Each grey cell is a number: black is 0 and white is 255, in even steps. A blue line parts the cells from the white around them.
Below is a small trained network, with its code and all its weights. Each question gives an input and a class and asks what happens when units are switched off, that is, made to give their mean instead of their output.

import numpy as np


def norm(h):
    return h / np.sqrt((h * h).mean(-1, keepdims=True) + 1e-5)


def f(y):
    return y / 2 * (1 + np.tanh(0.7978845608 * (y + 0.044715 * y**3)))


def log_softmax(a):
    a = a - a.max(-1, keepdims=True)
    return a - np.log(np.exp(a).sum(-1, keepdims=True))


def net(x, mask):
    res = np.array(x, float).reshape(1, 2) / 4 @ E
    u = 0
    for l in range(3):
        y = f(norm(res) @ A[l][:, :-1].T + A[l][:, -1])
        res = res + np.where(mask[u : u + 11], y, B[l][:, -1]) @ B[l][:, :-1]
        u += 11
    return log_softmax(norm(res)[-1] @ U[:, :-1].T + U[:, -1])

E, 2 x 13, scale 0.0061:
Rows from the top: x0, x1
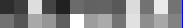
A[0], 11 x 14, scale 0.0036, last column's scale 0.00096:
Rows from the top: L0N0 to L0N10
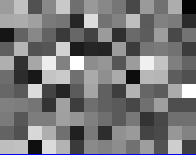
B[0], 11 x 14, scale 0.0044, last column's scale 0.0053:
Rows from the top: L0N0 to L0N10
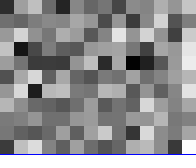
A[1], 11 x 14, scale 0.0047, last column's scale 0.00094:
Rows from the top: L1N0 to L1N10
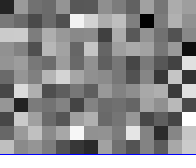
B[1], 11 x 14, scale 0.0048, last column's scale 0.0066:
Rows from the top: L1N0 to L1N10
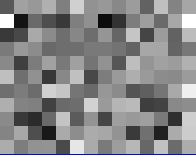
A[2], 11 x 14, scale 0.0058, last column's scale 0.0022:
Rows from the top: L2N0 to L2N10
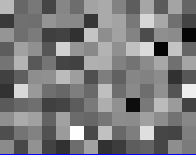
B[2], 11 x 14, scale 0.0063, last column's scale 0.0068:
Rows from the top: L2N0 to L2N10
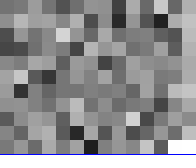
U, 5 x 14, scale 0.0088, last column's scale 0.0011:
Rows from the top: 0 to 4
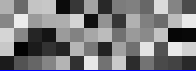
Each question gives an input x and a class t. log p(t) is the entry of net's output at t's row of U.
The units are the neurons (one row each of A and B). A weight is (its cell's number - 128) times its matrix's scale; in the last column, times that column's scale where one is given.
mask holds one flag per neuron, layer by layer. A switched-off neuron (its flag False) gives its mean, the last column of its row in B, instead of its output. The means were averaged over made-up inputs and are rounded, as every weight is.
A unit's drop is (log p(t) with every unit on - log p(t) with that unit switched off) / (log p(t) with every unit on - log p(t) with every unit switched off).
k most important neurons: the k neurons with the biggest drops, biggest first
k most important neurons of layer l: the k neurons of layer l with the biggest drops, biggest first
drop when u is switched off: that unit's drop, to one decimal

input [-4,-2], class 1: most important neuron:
[L0N3]
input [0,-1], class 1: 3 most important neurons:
[L2N2 L1N1 L0N4]
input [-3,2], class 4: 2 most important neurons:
[L0N3 L0N10]
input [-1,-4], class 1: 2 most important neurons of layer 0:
[L0N6 L0N2]
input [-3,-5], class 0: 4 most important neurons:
[L0N3 L0N10 L0N4 L1N1]
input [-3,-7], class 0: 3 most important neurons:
[L0N10 L1N9 L0N4]
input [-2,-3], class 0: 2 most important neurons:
[L0N3 L0N2]
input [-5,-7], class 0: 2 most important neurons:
[L0N3 L0N10]
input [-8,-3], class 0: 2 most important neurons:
[L2N9 L1N5]
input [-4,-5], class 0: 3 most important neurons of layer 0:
[L0N3 L0N2 L0N6]
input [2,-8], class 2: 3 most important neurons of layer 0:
[L0N3 L0N4 L0N9]
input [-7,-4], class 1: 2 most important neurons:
[L1N9 L0N4]
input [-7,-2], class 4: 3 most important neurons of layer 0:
[L0N10 L0N4 L0N5]
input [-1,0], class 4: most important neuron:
[L1N9]
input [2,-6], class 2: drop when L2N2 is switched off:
0.4
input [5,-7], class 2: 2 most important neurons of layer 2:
[L2N10 L2N2]
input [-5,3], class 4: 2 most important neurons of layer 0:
[L0N3 L0N10]
